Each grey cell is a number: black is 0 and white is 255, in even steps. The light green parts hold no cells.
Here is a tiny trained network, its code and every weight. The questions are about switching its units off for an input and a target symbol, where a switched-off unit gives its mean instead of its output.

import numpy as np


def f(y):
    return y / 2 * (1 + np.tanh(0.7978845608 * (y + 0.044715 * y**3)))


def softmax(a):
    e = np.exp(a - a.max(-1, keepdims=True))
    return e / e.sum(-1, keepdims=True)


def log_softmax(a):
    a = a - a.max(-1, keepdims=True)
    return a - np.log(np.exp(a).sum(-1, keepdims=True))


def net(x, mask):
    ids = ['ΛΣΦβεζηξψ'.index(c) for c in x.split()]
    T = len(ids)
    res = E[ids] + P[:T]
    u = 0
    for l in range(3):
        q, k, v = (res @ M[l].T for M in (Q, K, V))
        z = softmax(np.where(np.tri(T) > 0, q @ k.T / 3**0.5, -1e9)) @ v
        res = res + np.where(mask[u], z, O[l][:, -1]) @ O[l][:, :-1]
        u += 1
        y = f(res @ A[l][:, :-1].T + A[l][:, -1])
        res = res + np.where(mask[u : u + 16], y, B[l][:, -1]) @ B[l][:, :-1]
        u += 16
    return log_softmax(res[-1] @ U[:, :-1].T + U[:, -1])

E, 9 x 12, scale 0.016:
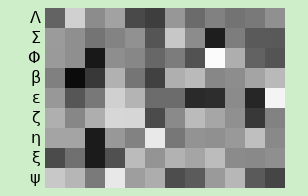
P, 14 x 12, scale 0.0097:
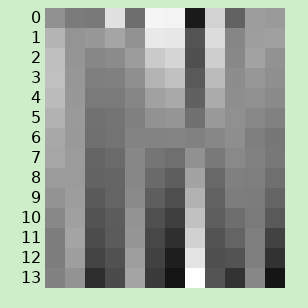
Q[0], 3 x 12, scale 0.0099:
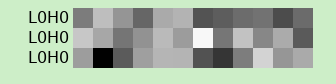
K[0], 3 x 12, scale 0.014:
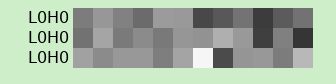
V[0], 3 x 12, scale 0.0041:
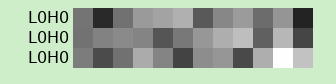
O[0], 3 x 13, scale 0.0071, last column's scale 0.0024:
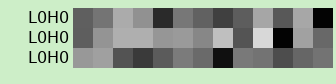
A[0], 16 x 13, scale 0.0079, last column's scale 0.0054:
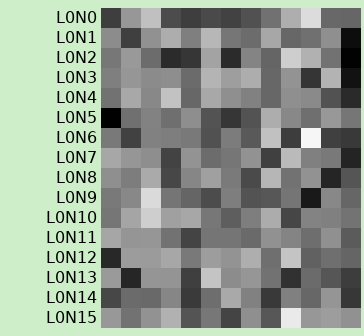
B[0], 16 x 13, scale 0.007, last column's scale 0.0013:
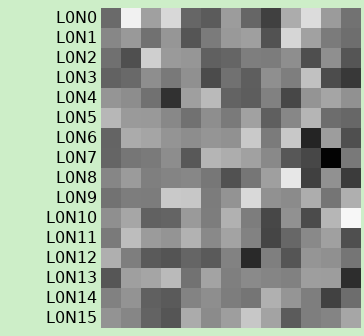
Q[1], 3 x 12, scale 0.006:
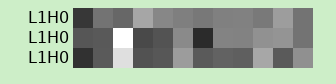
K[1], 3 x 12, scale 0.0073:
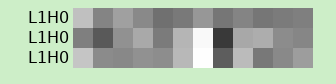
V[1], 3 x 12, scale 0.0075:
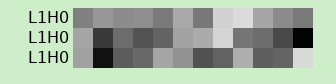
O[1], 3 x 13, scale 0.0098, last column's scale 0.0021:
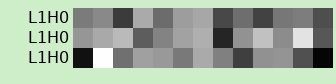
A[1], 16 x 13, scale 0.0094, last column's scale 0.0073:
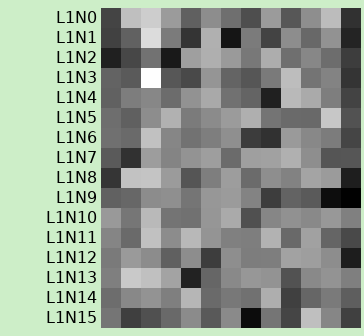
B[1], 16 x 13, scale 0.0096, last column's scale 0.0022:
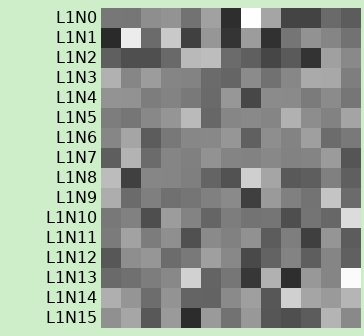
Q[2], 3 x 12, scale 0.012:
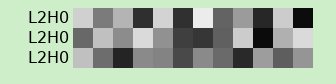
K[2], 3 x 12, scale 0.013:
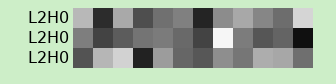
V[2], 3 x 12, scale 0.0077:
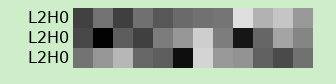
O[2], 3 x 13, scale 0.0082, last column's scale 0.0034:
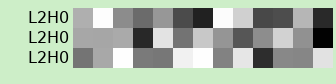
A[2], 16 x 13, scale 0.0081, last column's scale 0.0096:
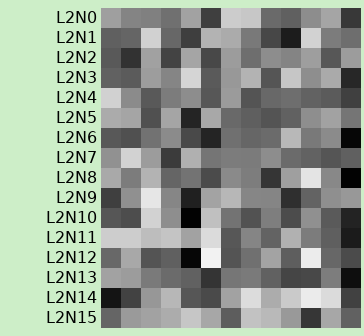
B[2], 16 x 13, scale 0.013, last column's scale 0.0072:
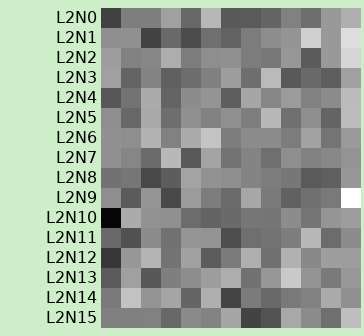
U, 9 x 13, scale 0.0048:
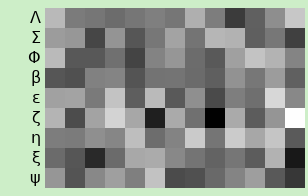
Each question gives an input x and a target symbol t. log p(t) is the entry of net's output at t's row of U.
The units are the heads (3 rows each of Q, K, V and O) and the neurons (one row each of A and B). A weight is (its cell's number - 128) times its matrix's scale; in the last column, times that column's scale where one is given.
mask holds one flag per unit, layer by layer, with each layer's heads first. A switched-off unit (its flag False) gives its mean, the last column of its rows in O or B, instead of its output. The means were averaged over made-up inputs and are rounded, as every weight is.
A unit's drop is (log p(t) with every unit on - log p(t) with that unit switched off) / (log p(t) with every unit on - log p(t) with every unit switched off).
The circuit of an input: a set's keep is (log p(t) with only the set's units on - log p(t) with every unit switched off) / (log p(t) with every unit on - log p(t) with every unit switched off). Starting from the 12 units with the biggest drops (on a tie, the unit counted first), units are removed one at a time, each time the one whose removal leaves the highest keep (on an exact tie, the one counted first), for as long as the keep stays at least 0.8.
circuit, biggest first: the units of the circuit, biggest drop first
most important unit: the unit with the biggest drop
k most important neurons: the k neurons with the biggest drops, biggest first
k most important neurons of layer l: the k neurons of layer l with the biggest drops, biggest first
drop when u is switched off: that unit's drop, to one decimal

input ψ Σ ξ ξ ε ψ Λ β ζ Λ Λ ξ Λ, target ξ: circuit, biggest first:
[L2H0 L1N2 L2N8 L2N0]
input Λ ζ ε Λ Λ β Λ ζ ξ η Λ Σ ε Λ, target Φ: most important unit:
L1H0
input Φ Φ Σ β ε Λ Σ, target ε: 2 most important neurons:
[L2N0 L2N7]
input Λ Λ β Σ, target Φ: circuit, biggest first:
[L1H0 L2H0 L2N1]
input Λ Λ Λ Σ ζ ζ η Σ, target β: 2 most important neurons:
[L1N10 L2N10]
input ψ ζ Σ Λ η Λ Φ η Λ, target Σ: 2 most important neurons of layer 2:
[L2N13 L2N9]
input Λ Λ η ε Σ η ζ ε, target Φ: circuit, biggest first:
[L0H0 L2H0 L2N1 L1N15]
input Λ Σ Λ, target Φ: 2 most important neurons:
[L2N1 L1N13]
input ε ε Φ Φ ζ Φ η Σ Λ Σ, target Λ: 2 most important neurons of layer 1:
[L1N10 L1N13]
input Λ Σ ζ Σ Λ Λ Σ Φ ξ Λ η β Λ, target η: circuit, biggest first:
[L2H0 L2N13]
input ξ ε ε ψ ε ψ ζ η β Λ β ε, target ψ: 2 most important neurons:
[L1N15 L0N15]
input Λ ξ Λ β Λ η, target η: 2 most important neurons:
[L2N12 L1N13]
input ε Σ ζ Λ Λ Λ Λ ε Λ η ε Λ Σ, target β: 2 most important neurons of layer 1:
[L1N13 L1N11]
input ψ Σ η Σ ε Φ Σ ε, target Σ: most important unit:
L1H0
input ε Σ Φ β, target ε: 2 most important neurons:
[L2N14 L0N6]
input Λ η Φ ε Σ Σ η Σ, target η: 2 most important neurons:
[L1N10 L2N4]
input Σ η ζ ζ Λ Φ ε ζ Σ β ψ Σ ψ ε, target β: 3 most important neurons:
[L1N15 L2N10 L0N7]
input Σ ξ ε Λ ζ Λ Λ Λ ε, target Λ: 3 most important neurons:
[L1N15 L2N5 L2N9]
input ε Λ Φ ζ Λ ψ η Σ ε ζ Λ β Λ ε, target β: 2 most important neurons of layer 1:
[L1N15 L1N9]
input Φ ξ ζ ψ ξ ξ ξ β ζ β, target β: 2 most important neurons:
[L0N10 L1N2]
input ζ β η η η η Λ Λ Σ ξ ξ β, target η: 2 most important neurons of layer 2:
[L2N6 L2N13]
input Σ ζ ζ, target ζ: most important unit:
L2N1
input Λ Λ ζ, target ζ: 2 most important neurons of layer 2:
[L2N15 L2N1]
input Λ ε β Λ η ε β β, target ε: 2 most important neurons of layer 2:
[L2N7 L2N0]
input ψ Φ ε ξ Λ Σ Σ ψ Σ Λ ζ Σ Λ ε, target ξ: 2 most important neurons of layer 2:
[L2N8 L2N0]
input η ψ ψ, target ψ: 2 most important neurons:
[L2N5 L2N6]
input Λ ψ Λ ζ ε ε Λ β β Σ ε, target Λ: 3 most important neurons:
[L1N15 L2N9 L2N5]
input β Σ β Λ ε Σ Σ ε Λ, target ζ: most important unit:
L1N13
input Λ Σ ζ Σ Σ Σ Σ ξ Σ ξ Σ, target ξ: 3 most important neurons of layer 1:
[L1N10 L1N2 L1N6]
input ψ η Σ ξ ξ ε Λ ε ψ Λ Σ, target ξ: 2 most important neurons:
[L1N2 L2N8]
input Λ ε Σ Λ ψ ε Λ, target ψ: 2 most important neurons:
[L2N6 L1N13]
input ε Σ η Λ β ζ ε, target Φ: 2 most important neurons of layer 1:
[L1N15 L1N9]
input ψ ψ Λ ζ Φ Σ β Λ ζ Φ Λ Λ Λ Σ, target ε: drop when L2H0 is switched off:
0.8
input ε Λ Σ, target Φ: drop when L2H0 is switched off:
1.2
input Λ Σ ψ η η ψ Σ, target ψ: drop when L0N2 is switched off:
0.0
